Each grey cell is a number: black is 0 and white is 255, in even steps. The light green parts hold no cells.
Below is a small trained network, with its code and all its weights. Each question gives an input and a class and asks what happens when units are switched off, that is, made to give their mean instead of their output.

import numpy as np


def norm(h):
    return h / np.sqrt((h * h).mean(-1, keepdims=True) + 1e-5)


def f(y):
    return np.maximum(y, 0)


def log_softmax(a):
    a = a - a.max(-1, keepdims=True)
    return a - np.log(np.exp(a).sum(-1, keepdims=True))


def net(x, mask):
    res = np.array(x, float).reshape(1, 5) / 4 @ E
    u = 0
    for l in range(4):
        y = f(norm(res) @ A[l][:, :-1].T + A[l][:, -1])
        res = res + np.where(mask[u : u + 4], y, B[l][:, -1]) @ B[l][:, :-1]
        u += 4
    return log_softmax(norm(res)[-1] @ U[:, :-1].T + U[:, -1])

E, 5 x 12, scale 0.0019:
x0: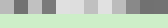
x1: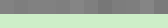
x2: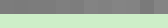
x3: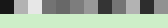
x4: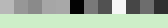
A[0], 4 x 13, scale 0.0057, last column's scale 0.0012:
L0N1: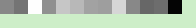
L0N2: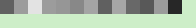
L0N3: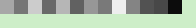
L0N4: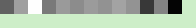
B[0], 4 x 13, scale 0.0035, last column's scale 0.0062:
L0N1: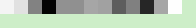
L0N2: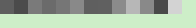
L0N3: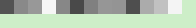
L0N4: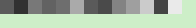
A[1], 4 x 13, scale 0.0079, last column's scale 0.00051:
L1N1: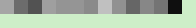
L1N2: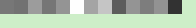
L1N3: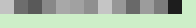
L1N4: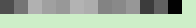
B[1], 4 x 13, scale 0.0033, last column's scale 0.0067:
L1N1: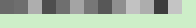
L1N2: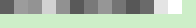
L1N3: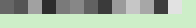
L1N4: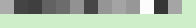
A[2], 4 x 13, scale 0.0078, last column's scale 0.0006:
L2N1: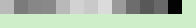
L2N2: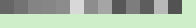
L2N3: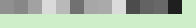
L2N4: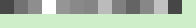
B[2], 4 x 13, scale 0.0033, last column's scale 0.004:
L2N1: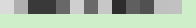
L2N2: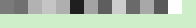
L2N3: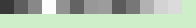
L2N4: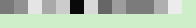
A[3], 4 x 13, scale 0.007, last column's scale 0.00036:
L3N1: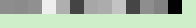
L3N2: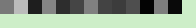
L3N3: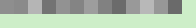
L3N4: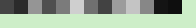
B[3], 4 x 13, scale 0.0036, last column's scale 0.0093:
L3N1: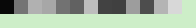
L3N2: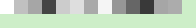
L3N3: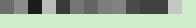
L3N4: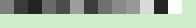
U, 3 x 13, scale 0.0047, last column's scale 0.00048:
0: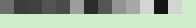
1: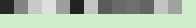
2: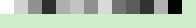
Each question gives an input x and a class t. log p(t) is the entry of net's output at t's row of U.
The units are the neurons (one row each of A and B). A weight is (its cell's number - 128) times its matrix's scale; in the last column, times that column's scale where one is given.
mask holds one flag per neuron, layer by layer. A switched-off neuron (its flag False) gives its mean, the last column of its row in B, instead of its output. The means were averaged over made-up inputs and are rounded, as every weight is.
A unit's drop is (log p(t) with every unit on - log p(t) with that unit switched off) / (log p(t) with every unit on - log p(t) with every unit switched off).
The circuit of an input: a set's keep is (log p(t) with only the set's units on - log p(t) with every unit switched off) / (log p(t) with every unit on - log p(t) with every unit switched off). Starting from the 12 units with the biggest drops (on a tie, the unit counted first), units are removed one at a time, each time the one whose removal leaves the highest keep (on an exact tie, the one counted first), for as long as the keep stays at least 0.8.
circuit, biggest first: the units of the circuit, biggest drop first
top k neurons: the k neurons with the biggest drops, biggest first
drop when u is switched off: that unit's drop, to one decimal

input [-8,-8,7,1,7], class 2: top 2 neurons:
[L3N2 L0N3]
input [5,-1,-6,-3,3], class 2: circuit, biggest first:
[L0N1]
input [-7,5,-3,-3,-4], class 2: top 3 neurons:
[L0N3 L1N2 L0N4]
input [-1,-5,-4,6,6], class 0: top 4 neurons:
[L0N2 L1N2 L0N4 L2N4]
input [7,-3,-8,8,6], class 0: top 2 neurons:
[L0N4 L0N2]
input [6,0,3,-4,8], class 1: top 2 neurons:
[L0N3 L2N3]
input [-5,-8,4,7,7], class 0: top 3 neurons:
[L1N2 L0N2 L0N1]
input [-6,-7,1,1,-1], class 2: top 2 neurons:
[L0N3 L1N2]
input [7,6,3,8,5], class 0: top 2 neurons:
[L0N4 L0N2]
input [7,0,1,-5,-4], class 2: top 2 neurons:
[L0N1 L1N2]
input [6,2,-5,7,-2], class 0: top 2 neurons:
[L0N4 L0N2]
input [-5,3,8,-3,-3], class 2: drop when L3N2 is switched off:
0.1
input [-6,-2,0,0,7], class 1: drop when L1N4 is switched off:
0.0
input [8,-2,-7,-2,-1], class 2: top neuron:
[L0N1]
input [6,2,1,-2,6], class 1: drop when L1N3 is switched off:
0.1
